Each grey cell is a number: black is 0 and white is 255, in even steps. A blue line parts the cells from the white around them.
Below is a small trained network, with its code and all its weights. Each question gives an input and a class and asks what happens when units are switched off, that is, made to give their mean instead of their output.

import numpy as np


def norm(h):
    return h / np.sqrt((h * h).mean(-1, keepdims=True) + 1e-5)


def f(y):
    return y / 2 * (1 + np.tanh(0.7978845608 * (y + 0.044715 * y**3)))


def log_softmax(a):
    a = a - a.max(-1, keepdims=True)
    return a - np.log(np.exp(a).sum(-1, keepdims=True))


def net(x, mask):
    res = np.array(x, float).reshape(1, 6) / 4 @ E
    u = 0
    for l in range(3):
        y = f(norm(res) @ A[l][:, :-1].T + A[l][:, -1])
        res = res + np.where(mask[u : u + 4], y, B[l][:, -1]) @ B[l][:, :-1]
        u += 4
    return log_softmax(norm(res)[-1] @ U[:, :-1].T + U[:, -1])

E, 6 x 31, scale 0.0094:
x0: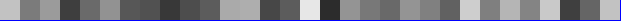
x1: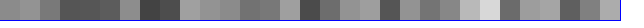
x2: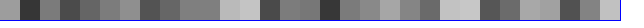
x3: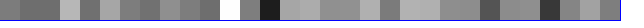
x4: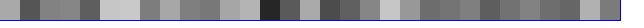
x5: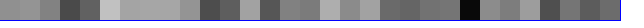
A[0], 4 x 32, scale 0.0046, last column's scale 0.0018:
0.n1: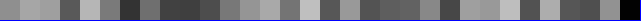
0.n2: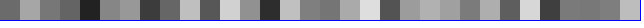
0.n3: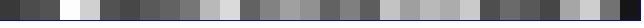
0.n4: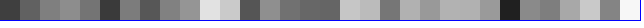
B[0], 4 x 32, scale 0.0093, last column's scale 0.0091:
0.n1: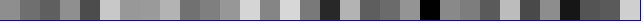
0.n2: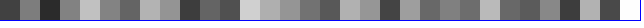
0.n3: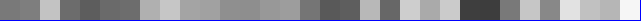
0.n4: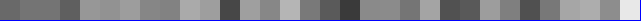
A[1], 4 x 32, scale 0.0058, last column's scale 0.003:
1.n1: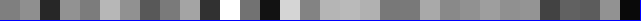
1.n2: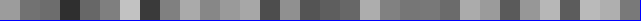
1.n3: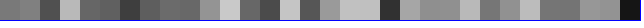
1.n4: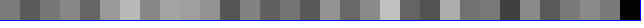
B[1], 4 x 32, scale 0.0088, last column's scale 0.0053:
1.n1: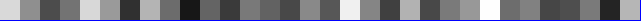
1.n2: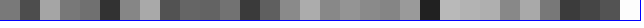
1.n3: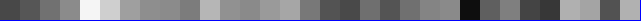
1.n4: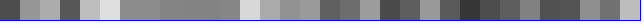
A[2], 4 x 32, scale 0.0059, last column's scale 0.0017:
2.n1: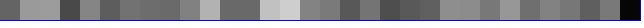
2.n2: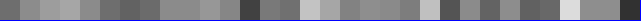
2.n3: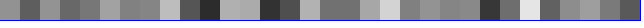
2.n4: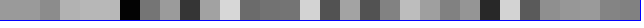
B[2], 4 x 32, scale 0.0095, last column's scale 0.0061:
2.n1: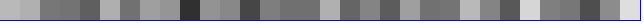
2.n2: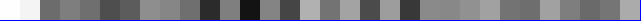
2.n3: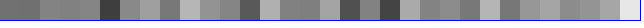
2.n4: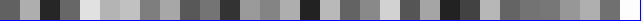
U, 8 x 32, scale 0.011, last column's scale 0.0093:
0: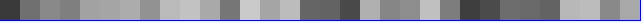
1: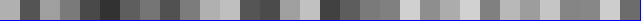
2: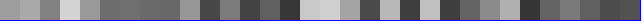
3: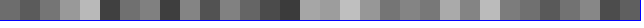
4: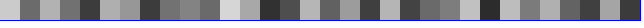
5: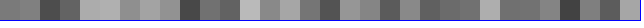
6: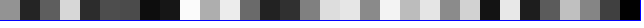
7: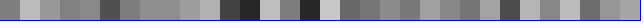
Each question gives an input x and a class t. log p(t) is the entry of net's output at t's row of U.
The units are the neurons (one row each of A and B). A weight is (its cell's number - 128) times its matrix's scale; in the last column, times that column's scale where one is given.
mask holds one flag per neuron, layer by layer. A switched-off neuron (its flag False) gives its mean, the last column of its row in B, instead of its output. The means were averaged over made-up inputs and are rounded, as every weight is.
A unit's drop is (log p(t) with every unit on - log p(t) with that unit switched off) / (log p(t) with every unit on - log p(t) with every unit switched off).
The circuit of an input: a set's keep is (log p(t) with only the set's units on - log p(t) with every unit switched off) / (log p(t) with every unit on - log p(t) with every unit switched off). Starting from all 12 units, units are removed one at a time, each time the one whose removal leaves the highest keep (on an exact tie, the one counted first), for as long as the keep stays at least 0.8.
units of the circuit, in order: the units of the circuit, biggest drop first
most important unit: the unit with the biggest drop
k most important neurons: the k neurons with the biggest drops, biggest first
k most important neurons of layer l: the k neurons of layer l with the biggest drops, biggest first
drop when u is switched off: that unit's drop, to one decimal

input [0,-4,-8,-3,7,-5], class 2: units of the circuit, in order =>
2.n2, 0.n1, 0.n2
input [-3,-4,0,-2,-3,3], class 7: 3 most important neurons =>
0.n1, 0.n2, 0.n4
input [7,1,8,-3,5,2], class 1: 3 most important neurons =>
1.n2, 2.n3, 2.n4
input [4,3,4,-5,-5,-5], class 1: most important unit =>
0.n2
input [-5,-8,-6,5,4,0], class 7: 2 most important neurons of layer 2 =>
2.n2, 2.n3
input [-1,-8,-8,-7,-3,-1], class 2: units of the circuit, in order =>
0.n3, 0.n2, 2.n3
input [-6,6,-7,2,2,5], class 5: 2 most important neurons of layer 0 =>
0.n3, 0.n4
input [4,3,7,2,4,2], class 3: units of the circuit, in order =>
1.n2, 0.n3
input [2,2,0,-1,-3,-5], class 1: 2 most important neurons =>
0.n4, 0.n2
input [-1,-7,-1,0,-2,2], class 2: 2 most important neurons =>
0.n1, 0.n3
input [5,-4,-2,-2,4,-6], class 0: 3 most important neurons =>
2.n4, 0.n3, 0.n2
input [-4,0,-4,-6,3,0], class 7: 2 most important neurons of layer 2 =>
2.n1, 2.n4
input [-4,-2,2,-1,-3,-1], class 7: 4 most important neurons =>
0.n1, 0.n2, 2.n2, 1.n3
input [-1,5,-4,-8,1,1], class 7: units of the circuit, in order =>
0.n2
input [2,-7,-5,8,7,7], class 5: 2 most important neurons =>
1.n1, 0.n3
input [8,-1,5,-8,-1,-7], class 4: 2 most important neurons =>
0.n2, 0.n1
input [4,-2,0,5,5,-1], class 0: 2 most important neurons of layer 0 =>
0.n3, 0.n1
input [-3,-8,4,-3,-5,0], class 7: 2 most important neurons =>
0.n1, 0.n2
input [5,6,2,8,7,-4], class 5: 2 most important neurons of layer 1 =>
1.n2, 1.n3
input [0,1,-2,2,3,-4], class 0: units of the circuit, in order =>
0.n3
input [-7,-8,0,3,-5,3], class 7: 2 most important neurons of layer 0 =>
0.n1, 0.n2
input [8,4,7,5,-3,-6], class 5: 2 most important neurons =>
1.n3, 2.n4
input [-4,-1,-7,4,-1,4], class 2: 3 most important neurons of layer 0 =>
0.n1, 0.n2, 0.n3
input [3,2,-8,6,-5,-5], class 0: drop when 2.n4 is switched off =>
0.0
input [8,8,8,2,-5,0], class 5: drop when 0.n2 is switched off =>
0.1
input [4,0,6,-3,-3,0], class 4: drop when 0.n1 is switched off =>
0.2
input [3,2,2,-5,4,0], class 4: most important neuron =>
0.n3
